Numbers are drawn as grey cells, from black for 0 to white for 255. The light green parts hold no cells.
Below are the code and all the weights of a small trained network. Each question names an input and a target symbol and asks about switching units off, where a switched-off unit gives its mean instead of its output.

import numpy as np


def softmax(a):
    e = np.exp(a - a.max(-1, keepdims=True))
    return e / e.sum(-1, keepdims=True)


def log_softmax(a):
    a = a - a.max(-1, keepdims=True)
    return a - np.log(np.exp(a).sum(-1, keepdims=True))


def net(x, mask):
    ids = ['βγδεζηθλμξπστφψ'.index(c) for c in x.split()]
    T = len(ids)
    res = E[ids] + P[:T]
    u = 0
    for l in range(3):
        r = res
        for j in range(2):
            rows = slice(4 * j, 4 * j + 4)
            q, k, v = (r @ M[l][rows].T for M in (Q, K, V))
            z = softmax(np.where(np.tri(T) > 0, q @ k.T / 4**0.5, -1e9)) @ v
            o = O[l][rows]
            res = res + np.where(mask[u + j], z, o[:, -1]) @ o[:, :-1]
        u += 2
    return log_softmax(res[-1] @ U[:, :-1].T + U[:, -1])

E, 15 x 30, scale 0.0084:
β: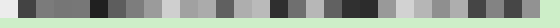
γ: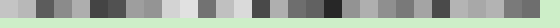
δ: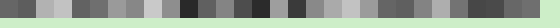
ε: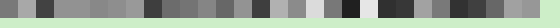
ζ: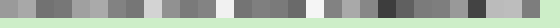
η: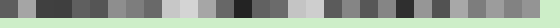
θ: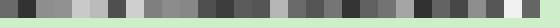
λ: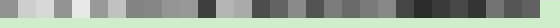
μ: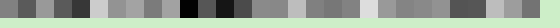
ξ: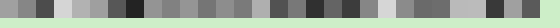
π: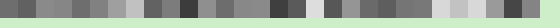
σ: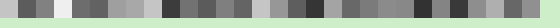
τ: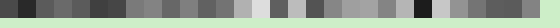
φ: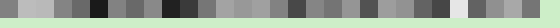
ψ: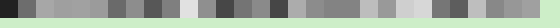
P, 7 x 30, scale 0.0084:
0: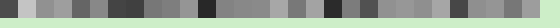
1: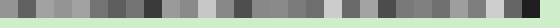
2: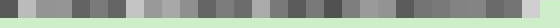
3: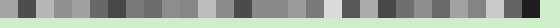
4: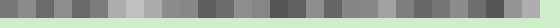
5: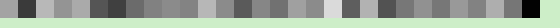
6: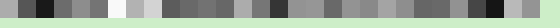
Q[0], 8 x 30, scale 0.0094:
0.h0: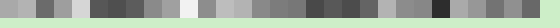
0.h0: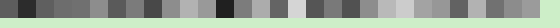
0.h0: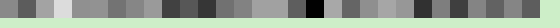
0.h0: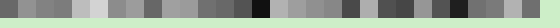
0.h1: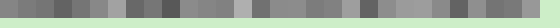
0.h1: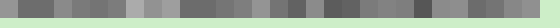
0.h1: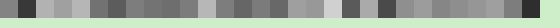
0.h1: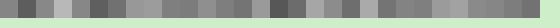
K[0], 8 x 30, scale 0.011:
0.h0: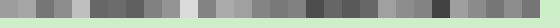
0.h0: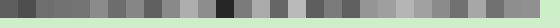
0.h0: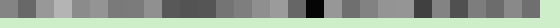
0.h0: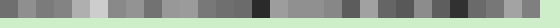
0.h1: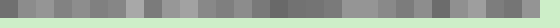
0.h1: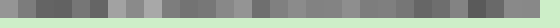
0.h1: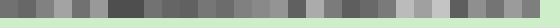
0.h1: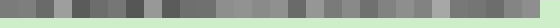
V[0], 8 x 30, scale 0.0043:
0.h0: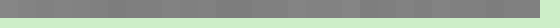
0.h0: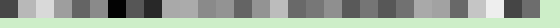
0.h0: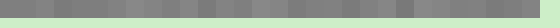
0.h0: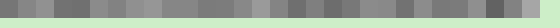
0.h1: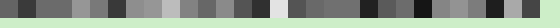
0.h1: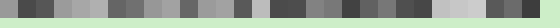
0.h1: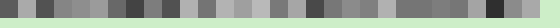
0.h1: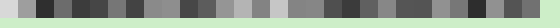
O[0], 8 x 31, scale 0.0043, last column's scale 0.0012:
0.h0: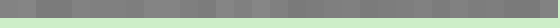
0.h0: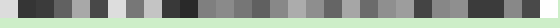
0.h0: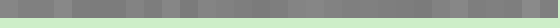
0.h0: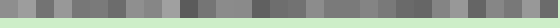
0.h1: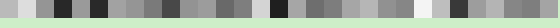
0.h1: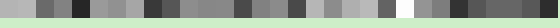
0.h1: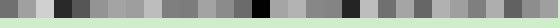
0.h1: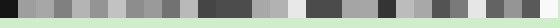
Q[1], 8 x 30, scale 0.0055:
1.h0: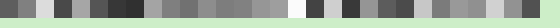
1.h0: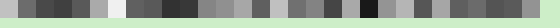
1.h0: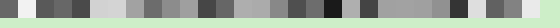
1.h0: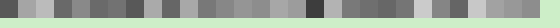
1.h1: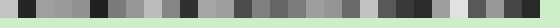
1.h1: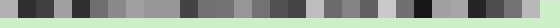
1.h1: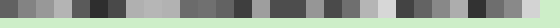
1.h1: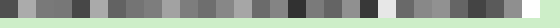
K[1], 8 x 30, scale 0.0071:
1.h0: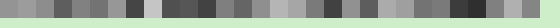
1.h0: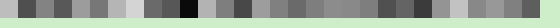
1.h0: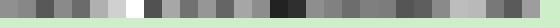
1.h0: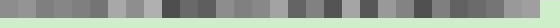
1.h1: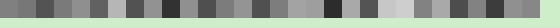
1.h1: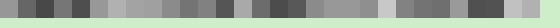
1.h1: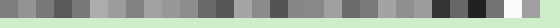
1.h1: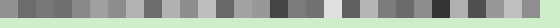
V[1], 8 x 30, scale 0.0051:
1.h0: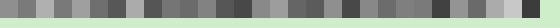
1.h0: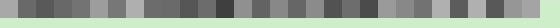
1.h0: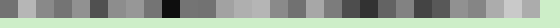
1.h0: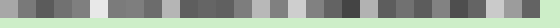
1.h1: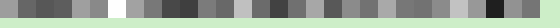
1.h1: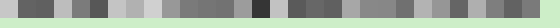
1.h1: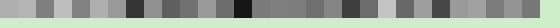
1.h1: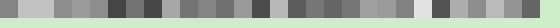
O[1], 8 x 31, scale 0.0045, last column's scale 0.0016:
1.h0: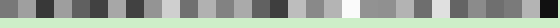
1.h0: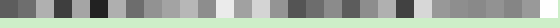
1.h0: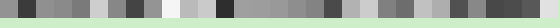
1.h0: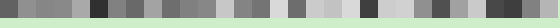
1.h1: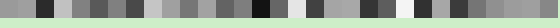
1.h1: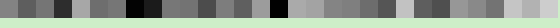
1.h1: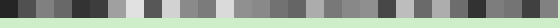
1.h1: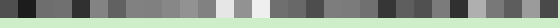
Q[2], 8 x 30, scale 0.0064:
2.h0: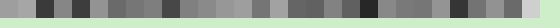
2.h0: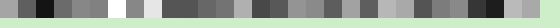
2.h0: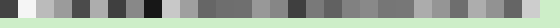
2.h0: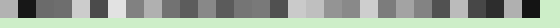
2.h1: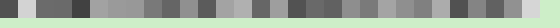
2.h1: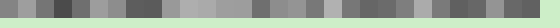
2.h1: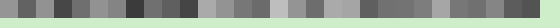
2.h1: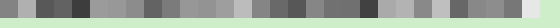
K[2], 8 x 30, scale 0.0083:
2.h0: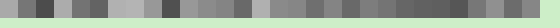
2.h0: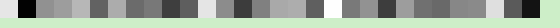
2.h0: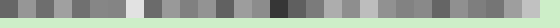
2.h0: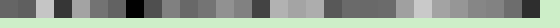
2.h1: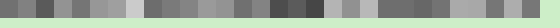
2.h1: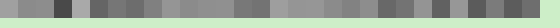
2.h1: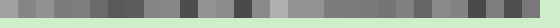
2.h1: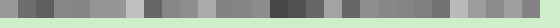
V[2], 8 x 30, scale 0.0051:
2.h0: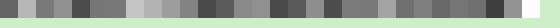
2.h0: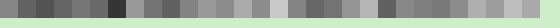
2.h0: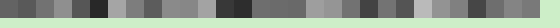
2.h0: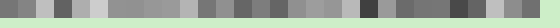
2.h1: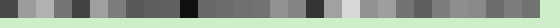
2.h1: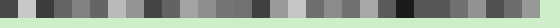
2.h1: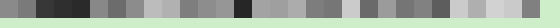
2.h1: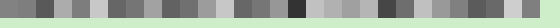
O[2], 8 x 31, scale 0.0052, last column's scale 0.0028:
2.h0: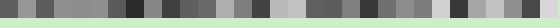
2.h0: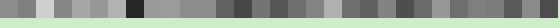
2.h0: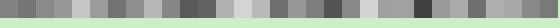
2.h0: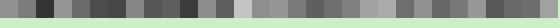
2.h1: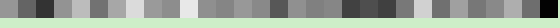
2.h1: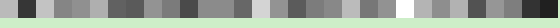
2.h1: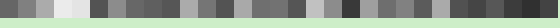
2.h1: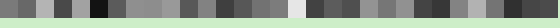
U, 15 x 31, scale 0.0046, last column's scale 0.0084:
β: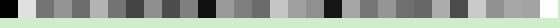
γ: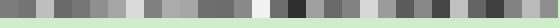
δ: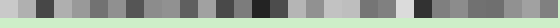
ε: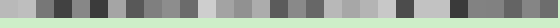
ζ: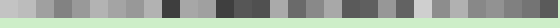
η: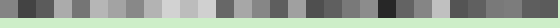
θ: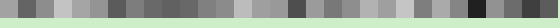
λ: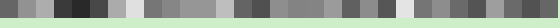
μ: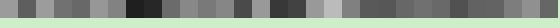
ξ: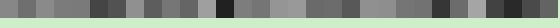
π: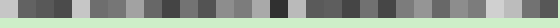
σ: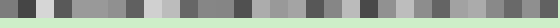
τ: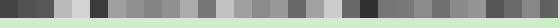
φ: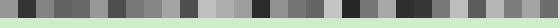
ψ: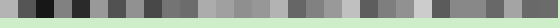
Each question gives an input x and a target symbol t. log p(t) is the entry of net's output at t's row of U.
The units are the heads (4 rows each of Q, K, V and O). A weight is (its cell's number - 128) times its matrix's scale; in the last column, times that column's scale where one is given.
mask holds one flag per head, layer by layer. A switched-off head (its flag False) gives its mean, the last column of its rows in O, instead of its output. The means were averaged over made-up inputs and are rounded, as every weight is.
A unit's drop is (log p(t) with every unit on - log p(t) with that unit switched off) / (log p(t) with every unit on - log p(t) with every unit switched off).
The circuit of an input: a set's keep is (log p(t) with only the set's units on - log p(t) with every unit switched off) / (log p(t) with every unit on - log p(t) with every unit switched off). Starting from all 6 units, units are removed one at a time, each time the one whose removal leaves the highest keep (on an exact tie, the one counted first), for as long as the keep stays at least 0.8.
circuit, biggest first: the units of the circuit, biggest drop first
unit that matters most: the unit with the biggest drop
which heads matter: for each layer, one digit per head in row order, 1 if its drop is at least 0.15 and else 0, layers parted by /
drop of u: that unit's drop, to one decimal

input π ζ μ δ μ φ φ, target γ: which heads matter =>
10 / 00 / 10
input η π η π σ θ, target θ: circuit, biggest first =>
2.h1; 0.h1
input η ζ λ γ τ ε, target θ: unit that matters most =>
2.h1
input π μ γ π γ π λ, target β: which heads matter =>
10 / 00 / 10
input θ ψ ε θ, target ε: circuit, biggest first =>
0.h1; 1.h0
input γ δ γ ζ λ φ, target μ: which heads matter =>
00 / 01 / 10
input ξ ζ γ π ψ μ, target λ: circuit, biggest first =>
0.h1; 1.h1
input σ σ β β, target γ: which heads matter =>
10 / 01 / 10
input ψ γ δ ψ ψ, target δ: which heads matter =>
11 / 11 / 00
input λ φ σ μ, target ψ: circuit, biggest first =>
2.h1; 2.h0
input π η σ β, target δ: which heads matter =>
10 / 11 / 00
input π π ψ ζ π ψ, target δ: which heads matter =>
10 / 11 / 00
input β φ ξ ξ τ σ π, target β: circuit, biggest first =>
0.h0; 2.h0
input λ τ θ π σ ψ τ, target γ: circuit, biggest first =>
2.h0
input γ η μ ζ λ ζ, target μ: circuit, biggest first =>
1.h1; 2.h0
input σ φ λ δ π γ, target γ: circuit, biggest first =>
2.h0; 0.h0; 1.h1
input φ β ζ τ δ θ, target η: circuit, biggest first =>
1.h0; 2.h1
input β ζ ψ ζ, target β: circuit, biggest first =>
2.h1; 2.h0
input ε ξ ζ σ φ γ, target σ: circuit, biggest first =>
2.h1; 0.h1
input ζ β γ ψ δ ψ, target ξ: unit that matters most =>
2.h1
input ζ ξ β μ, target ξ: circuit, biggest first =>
2.h1; 2.h0
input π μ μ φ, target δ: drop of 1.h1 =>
0.3
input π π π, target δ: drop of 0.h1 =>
0.2
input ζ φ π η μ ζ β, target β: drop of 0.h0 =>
2.4
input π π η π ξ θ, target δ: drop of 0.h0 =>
0.3
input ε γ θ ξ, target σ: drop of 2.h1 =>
0.4
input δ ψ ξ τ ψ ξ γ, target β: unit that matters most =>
0.h0
